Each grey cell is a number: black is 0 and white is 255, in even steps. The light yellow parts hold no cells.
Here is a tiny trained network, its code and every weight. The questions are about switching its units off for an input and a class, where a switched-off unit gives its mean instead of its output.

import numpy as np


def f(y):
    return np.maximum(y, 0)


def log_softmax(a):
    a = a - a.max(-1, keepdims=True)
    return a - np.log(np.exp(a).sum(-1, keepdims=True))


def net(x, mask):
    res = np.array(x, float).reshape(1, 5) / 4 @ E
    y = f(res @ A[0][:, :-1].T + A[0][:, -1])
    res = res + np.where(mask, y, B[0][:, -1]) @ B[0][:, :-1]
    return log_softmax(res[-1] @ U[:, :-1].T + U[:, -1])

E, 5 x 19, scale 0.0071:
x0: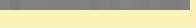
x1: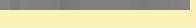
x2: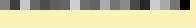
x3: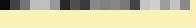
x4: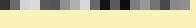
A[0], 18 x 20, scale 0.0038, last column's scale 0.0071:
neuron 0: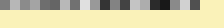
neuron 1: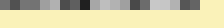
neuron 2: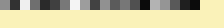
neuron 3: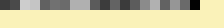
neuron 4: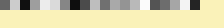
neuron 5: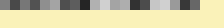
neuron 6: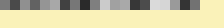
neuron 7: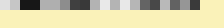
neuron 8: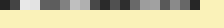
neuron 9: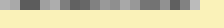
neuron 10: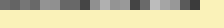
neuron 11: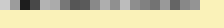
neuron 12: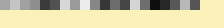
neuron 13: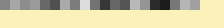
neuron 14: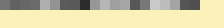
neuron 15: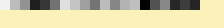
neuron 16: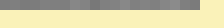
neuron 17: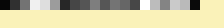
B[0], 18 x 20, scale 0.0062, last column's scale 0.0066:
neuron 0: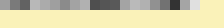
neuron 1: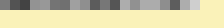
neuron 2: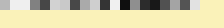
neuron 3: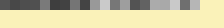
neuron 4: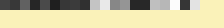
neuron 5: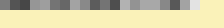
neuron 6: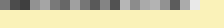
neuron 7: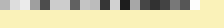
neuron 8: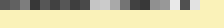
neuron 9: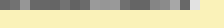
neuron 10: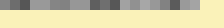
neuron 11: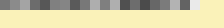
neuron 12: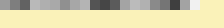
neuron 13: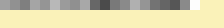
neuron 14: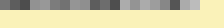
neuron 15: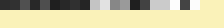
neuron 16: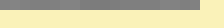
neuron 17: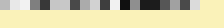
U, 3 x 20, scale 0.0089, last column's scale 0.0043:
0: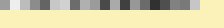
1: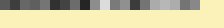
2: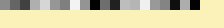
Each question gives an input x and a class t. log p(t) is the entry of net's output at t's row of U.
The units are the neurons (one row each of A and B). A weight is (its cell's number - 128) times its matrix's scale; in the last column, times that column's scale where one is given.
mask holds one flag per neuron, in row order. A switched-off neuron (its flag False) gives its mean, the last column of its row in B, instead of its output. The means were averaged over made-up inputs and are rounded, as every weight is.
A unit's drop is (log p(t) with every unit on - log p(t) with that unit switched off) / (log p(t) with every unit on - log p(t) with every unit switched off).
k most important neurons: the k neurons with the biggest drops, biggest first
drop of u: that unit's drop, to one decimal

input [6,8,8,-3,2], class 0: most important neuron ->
(neuron 2)
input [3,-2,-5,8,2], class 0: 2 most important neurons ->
(neuron 17; neuron 15)
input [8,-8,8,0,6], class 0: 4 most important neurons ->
(neuron 2; neuron 15; neuron 4; neuron 5)
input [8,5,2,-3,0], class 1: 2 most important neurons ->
(neuron 7; neuron 17)
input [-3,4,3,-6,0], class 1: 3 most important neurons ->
(neuron 15; neuron 7; neuron 17)
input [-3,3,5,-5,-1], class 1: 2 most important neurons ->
(neuron 15; neuron 7)
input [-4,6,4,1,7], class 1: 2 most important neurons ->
(neuron 8; neuron 3)
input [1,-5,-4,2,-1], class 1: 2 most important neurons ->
(neuron 4; neuron 2)
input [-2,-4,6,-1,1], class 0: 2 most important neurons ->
(neuron 2; neuron 4)
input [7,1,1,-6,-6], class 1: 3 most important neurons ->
(neuron 15; neuron 2; neuron 17)
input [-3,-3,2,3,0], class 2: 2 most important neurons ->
(neuron 15; neuron 4)
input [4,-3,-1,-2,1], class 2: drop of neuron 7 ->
0.4
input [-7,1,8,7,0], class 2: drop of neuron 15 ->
0.2
